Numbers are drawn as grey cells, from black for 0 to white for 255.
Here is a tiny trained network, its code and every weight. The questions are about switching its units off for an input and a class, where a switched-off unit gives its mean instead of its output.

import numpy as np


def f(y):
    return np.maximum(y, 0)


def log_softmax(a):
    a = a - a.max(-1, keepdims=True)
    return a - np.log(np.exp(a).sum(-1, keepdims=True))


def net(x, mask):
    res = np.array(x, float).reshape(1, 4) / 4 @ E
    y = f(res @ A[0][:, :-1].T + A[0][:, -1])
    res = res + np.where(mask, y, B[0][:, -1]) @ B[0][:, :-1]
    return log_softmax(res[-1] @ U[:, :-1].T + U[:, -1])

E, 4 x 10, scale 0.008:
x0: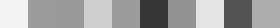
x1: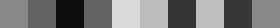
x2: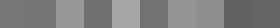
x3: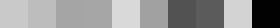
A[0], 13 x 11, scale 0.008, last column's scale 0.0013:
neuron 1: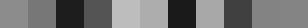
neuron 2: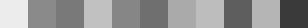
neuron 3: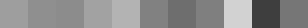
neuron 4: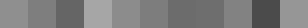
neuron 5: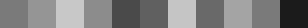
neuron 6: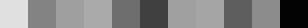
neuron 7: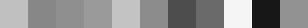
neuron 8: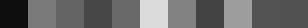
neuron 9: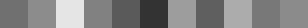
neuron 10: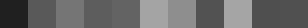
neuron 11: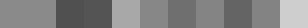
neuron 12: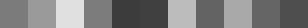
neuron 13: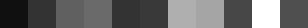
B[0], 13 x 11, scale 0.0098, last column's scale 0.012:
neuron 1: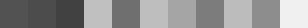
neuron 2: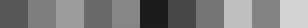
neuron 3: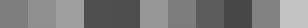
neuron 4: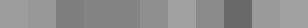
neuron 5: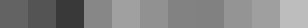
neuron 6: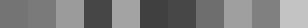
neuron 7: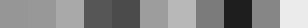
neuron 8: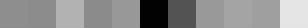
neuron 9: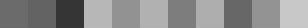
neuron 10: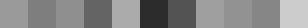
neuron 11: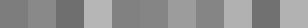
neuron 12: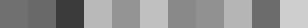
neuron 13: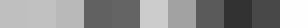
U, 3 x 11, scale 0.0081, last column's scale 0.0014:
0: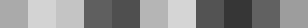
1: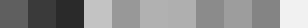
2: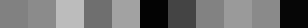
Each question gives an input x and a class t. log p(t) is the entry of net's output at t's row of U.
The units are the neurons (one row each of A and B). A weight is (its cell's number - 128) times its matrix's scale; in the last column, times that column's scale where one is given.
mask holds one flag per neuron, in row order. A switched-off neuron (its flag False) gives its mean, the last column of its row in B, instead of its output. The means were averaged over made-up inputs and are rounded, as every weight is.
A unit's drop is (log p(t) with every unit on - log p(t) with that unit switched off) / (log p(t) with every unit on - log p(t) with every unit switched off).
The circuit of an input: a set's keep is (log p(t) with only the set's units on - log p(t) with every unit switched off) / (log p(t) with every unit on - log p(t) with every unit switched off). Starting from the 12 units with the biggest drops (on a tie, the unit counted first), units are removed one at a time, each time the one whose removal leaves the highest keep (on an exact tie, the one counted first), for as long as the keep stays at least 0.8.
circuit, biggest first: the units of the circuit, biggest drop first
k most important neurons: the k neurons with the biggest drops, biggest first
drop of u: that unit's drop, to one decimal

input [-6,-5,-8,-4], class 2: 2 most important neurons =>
(neuron 8; neuron 10)
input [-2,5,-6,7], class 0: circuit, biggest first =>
(neuron 7)
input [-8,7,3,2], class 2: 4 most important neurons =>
(neuron 8; neuron 10; neuron 12; neuron 9)
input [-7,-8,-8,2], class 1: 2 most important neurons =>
(neuron 12; neuron 9)
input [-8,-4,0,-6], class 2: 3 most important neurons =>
(neuron 8; neuron 10; neuron 7)
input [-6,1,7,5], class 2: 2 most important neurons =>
(neuron 8; neuron 13)
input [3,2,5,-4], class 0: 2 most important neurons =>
(neuron 13; neuron 8)
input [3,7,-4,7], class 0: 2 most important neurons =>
(neuron 7; neuron 3)
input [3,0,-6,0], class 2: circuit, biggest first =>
(neuron 13; neuron 1)
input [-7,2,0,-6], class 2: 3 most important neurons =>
(neuron 8; neuron 10; neuron 7)
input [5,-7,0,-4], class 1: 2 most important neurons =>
(neuron 12; neuron 9)
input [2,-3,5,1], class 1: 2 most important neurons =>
(neuron 13; neuron 8)
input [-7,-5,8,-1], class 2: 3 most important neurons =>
(neuron 8; neuron 10; neuron 1)
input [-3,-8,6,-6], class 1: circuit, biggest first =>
(neuron 12)
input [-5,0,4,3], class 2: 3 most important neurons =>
(neuron 13; neuron 8; neuron 10)
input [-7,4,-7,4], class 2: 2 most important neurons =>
(neuron 8; neuron 13)
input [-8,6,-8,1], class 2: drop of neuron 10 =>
0.3
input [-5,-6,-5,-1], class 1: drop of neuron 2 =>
0.2
